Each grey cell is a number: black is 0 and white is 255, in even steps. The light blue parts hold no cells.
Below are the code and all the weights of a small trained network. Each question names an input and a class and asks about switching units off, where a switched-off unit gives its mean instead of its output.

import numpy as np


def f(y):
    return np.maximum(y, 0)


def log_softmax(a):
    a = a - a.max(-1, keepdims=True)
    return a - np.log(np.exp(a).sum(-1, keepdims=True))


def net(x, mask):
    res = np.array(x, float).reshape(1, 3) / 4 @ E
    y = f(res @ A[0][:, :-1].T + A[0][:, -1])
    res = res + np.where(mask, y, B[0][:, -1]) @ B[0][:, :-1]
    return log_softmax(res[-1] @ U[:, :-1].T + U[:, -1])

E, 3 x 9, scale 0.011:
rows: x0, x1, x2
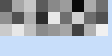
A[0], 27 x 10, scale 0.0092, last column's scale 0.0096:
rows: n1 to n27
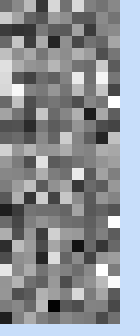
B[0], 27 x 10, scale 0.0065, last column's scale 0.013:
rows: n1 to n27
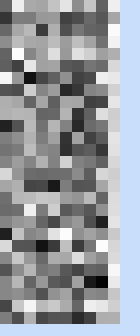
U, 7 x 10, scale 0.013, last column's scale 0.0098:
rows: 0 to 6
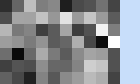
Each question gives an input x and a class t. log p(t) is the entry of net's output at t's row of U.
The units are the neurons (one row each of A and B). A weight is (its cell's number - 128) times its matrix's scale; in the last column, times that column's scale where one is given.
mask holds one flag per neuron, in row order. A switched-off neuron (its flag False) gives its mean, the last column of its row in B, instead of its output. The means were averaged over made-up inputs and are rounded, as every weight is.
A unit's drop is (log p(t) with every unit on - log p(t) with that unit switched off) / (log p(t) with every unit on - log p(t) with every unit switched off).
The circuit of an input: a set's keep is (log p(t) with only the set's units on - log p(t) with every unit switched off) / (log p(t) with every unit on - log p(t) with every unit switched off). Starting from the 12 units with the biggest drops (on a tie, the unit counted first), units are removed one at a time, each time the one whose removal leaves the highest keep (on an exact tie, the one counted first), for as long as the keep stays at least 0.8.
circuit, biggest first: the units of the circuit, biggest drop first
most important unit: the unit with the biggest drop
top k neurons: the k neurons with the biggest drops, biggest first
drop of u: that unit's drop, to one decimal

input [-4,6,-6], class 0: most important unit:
n3
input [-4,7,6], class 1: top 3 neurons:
n1; n20; n5
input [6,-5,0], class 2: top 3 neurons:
n21; n1; n16
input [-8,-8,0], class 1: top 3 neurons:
n17; n26; n4
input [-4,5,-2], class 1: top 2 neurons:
n1; n20
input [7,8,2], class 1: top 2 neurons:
n1; n20
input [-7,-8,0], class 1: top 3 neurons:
n17; n26; n4
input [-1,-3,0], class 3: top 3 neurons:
n1; n20; n5
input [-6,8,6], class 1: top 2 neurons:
n1; n20
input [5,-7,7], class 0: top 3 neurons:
n23; n13; n1
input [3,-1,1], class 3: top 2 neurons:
n7; n10
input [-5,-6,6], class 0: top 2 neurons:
n8; n23
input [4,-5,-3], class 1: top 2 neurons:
n26; n7
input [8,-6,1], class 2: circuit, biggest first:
n21
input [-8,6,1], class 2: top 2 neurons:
n7; n15
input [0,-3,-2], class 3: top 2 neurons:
n1; n20
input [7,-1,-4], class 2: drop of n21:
0.2
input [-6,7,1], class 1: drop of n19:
0.0
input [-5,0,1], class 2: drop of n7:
0.1
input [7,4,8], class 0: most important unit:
n13
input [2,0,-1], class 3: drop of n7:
0.1
